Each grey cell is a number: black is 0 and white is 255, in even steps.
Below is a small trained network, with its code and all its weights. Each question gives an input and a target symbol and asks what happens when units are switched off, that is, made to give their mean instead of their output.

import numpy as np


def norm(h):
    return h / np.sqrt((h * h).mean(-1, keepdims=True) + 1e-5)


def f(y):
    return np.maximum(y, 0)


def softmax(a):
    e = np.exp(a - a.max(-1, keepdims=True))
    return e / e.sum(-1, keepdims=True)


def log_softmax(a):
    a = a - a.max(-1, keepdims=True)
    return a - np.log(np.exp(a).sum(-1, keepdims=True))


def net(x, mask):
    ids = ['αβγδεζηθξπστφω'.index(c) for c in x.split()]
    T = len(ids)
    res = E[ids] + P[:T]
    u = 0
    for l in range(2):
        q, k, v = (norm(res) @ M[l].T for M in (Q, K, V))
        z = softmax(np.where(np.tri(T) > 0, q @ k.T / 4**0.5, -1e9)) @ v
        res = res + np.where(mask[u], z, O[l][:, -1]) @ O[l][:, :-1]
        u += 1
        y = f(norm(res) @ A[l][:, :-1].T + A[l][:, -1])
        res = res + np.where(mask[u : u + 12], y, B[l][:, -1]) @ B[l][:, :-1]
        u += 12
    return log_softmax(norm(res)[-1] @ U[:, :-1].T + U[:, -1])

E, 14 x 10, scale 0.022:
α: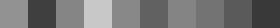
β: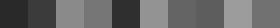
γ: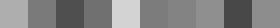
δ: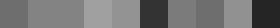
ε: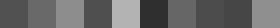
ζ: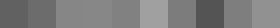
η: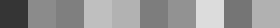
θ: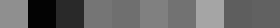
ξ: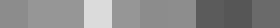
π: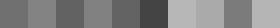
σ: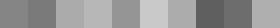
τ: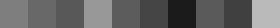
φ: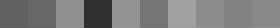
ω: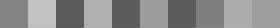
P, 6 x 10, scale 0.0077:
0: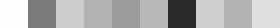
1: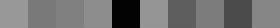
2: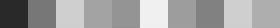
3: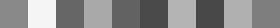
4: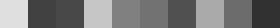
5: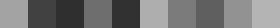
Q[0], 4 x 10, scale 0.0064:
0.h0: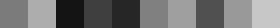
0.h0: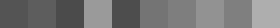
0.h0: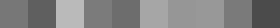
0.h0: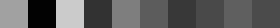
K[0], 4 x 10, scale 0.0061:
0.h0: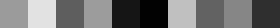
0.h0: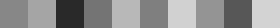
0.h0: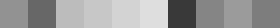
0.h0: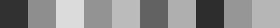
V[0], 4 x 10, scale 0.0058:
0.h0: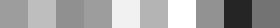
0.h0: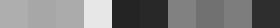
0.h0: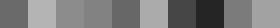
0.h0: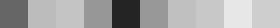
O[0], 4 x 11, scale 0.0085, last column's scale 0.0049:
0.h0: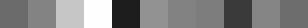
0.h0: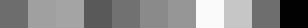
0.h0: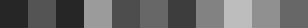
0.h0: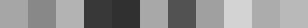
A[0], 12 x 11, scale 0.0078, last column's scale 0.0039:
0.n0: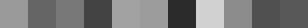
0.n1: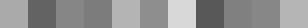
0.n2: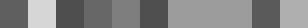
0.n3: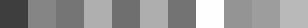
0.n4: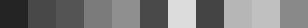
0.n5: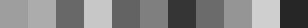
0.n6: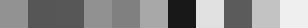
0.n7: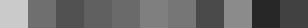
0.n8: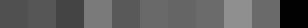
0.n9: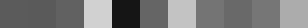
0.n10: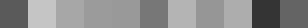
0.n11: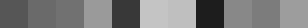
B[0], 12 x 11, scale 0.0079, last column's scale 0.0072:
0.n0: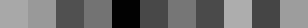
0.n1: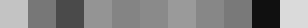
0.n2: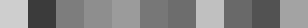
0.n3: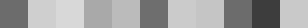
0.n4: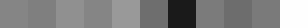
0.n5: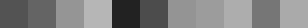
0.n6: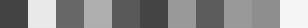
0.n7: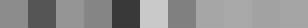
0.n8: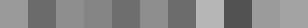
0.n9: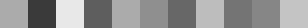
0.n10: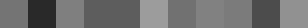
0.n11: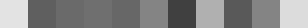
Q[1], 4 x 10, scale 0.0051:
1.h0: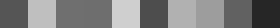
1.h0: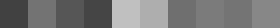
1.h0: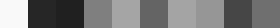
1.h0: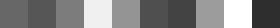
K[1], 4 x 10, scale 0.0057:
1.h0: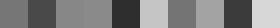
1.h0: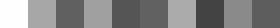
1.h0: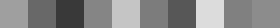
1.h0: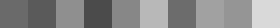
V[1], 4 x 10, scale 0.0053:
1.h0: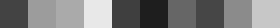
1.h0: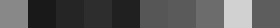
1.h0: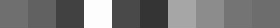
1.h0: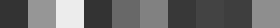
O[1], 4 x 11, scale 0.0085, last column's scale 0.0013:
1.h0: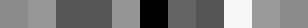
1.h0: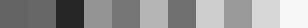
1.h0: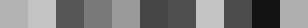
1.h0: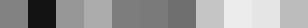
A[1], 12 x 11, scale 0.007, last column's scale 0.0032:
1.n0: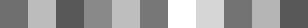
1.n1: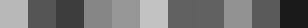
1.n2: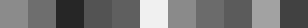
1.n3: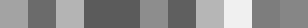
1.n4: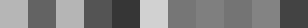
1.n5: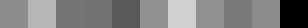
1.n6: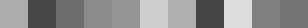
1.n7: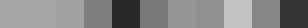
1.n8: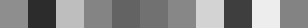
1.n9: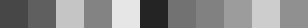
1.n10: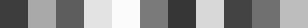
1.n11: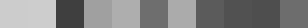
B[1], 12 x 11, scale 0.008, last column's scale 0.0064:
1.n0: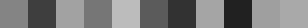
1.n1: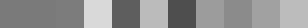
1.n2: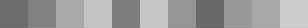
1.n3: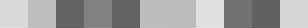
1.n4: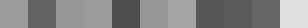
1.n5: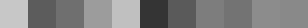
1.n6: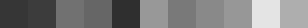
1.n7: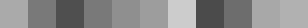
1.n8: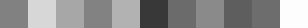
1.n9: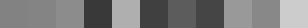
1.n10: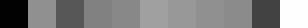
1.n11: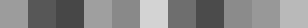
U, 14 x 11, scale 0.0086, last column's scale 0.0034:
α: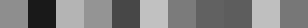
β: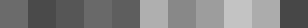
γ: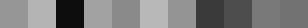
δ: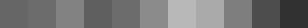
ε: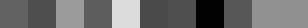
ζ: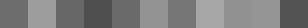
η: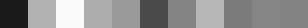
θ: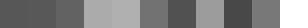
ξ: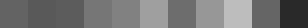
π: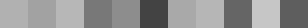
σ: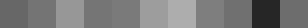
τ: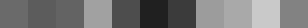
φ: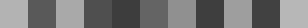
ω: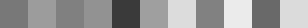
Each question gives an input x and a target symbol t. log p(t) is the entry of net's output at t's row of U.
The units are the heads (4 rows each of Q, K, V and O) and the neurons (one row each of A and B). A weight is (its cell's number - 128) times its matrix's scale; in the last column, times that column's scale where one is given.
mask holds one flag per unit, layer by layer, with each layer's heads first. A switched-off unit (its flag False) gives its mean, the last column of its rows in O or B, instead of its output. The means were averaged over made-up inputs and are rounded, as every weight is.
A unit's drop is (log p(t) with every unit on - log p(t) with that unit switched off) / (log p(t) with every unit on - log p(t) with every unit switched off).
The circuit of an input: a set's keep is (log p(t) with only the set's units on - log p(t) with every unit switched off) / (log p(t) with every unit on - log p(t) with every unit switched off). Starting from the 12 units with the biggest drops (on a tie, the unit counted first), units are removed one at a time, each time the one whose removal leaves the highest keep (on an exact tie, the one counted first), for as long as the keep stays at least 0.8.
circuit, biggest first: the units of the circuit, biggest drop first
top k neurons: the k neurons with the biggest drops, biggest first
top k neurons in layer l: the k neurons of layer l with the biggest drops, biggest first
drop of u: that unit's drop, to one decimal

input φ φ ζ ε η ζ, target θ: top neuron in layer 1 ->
(1.n8)
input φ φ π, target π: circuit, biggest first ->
(0.h0 1.n8 1.n7)
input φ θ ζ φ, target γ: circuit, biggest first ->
(0.h0 1.n11)
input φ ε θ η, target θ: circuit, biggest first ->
(0.h0 1.n0)
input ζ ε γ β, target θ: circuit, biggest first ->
(0.h0 0.n4)
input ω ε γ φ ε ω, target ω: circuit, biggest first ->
(0.n5 0.n4)
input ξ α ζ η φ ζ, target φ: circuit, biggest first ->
(1.h0 0.h0)
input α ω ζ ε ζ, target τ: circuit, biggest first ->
(0.h0 0.n1 1.h0)
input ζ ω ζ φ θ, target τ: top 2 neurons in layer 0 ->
(0.n6 0.n1)
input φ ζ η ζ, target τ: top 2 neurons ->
(0.n4 0.n5)
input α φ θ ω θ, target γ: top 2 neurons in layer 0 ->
(0.n6 0.n4)
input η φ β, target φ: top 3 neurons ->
(0.n11 0.n3 0.n6)
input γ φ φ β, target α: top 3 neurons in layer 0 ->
(0.n6 0.n3 0.n5)
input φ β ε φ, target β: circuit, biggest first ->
(1.h0)
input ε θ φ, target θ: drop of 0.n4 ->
0.3
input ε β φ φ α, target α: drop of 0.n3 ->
0.1
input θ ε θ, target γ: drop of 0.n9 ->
-0.1
